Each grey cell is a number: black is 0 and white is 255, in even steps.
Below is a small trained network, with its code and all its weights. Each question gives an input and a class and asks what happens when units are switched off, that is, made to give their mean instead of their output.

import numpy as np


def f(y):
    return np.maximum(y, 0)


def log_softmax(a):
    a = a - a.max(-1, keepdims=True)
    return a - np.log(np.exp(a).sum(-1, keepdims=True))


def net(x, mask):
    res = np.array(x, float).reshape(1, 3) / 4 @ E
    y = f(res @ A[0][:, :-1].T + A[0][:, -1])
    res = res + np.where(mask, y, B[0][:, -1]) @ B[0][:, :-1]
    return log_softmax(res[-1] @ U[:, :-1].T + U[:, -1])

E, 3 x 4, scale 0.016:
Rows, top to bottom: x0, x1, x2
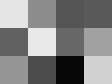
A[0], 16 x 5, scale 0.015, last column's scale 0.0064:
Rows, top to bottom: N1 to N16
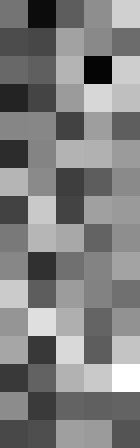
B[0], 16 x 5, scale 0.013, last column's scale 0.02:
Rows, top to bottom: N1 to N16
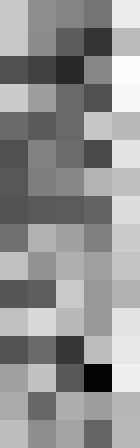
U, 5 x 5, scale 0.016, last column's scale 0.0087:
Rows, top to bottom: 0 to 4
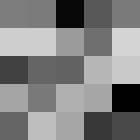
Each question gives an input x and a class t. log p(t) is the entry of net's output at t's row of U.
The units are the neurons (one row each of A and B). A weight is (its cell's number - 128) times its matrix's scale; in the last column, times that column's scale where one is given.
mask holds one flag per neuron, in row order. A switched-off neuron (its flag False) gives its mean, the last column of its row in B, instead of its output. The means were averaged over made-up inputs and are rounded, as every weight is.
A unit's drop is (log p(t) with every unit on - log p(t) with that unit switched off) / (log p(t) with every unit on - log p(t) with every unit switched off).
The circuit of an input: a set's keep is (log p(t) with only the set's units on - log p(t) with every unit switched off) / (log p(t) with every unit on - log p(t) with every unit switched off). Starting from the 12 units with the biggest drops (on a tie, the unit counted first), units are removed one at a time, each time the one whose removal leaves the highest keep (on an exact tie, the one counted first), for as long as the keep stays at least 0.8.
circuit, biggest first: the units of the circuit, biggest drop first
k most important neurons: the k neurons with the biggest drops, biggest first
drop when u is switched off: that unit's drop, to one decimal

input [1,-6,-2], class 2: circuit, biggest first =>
N14, N4
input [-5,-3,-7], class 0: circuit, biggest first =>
N3
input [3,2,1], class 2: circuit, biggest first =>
N14, N4
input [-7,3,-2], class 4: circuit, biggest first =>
N6, N13
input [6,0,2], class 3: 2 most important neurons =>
N3, N13
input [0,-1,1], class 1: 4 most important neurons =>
N3, N8, N13, N6
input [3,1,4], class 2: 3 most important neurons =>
N14, N12, N4
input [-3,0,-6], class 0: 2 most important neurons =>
N3, N13
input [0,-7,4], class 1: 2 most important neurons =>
N1, N3
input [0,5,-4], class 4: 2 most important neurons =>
N1, N4
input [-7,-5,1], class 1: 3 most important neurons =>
N16, N8, N10
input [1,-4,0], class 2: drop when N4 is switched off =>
0.2
